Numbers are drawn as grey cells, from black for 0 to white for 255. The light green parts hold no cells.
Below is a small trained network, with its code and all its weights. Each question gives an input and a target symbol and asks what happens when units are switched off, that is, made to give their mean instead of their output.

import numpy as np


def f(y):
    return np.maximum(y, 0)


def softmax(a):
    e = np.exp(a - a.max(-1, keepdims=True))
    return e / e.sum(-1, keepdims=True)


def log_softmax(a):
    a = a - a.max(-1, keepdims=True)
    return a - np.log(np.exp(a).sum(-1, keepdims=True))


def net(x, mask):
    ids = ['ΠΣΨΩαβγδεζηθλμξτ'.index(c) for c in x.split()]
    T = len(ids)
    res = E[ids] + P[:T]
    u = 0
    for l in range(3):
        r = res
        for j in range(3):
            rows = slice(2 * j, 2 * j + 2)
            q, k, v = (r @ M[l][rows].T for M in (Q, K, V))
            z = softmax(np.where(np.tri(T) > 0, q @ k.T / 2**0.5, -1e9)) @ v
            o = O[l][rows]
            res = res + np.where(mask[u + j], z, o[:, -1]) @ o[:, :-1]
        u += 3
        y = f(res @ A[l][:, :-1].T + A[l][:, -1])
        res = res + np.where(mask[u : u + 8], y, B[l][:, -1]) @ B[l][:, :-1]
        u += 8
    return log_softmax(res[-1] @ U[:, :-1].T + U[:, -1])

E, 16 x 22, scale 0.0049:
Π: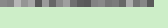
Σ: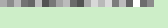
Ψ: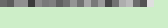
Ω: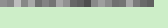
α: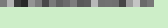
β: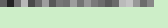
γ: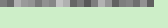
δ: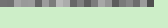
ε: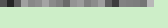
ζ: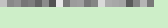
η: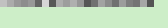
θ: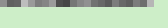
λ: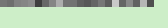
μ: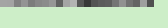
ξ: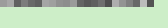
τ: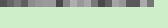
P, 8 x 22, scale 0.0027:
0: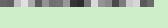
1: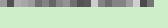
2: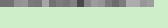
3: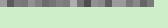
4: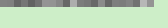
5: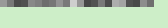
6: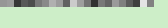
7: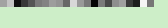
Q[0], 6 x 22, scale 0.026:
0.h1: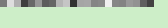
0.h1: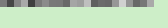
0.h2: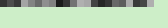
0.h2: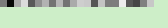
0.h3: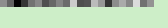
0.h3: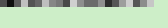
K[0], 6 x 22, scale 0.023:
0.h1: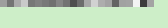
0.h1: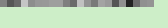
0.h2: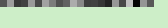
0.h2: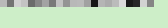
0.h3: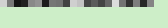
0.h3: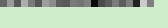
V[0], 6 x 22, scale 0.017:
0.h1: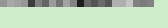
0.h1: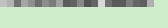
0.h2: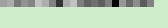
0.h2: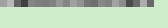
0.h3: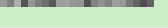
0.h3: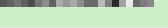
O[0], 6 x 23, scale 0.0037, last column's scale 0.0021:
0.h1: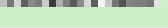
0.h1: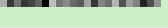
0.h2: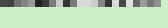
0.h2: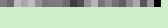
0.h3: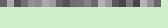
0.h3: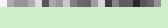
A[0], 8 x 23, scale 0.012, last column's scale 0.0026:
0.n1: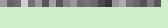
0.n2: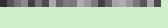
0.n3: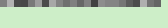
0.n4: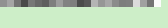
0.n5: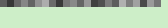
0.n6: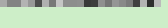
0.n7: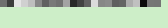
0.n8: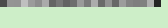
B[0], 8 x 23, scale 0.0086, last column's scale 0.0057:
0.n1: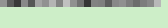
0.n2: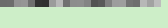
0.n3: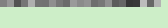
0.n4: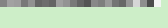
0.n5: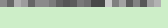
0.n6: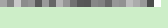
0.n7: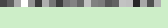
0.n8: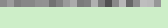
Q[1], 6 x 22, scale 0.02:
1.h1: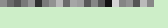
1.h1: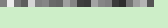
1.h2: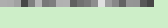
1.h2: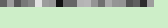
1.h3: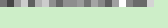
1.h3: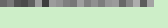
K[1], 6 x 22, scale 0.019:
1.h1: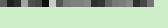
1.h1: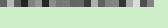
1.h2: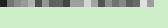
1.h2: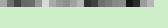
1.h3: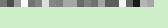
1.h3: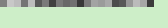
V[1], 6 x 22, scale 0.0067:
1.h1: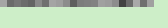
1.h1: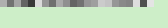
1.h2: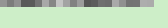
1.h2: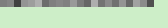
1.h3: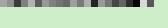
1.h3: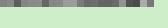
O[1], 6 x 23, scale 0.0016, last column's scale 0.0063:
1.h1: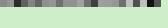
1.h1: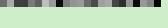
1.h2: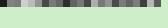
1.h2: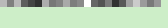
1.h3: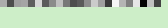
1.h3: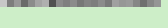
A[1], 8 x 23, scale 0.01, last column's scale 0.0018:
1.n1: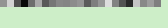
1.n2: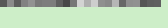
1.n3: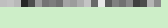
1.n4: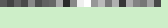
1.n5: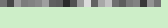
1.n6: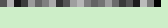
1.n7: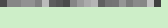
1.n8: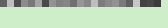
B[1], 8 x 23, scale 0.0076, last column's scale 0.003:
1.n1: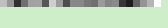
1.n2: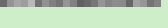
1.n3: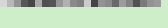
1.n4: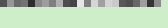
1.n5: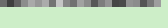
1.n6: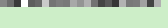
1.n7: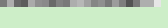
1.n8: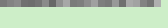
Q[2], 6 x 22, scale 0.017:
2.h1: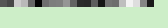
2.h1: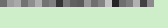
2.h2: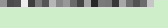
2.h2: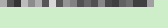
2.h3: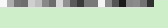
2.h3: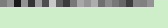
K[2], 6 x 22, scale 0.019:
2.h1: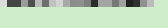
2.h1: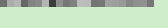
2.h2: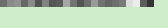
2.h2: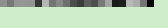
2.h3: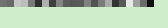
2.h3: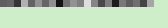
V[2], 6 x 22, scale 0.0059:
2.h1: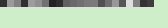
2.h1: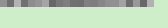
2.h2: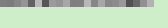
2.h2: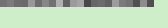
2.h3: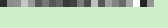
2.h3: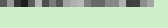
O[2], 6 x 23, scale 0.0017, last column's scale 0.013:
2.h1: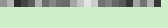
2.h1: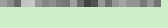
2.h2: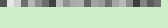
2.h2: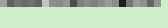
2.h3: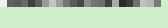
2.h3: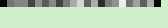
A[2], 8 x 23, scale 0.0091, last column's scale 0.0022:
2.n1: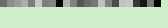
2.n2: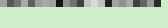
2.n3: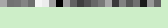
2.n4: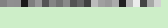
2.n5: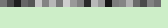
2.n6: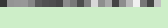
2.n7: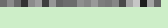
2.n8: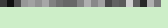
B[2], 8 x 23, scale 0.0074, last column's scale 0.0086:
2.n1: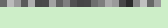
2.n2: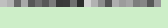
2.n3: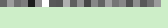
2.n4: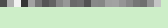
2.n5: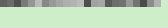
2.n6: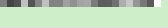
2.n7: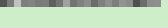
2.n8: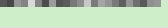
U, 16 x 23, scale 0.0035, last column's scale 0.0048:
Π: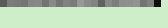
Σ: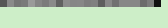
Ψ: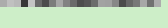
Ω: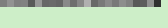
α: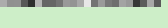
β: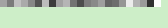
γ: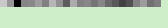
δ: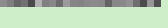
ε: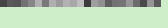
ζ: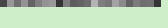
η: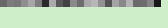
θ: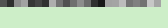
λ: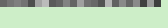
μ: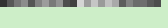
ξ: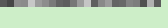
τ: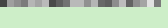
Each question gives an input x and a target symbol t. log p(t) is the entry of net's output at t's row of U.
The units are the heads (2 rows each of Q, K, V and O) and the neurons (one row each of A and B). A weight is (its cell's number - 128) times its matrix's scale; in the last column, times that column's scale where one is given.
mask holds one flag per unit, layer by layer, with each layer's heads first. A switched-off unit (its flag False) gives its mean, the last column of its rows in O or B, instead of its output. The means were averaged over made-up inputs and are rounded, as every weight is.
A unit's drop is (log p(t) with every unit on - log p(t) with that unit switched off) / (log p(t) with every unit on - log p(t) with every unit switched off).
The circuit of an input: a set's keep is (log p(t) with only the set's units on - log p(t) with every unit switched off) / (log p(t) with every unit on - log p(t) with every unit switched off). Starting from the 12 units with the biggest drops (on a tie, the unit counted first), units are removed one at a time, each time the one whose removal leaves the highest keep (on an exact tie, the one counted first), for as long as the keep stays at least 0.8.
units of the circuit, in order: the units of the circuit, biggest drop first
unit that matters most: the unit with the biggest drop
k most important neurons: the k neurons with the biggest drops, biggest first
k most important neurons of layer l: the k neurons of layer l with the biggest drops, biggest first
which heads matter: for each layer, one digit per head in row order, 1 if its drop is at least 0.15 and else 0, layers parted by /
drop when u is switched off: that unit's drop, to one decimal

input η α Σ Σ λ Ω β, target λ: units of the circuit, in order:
[0.h2; 2.n3; 0.n5]
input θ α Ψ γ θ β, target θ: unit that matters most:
0.n2
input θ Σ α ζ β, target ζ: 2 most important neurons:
[2.n3; 0.n1]
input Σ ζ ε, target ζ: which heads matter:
111 / 000 / 000
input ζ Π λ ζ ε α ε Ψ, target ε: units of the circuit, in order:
[0.h1; 2.n5; 0.n1]
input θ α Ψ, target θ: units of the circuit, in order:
[0.n2; 0.h3; 0.n5; 0.h1]
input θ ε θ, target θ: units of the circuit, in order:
[0.h3; 0.n2; 0.h1; 0.n5]
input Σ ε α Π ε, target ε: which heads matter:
101 / 000 / 000
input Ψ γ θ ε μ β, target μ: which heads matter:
010 / 000 / 000
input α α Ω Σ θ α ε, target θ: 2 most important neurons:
[0.n2; 0.n5]
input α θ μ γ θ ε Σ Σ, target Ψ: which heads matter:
011 / 000 / 000
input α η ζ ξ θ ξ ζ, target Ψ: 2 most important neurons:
[0.n7; 1.n1]
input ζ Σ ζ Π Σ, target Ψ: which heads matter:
000 / 000 / 000
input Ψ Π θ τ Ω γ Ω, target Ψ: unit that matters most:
0.n6
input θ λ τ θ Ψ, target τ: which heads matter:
100 / 000 / 000
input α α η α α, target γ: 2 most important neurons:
[1.n1; 1.n6]
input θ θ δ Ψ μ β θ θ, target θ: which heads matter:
101 / 000 / 000
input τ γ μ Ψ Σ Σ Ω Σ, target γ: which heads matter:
001 / 100 / 000
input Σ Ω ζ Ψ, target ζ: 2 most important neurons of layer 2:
[2.n3; 2.n1]
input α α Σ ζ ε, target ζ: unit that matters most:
0.h2
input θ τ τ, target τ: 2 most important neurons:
[1.n7; 0.n8]
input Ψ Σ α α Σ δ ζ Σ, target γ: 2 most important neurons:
[0.n3; 1.n1]
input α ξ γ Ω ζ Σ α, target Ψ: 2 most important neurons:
[0.n7; 2.n4]
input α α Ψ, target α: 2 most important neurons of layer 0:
[0.n4; 0.n7]
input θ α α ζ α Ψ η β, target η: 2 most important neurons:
[0.n7; 2.n2]
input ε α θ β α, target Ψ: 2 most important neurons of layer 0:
[0.n7; 0.n4]
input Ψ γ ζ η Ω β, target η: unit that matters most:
0.h2
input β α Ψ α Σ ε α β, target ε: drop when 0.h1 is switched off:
0.8
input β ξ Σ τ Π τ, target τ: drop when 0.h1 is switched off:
0.7
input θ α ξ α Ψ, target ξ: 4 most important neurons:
[1.n5; 2.n8; 0.n6; 0.n7]
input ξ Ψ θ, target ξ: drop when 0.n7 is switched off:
0.1
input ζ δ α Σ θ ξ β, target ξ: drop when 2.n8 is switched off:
0.3
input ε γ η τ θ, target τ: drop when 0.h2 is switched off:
0.0
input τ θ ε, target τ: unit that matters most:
0.h1
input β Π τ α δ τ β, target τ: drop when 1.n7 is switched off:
0.2
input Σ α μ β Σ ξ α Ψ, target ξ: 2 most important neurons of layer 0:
[0.n6; 0.n4]
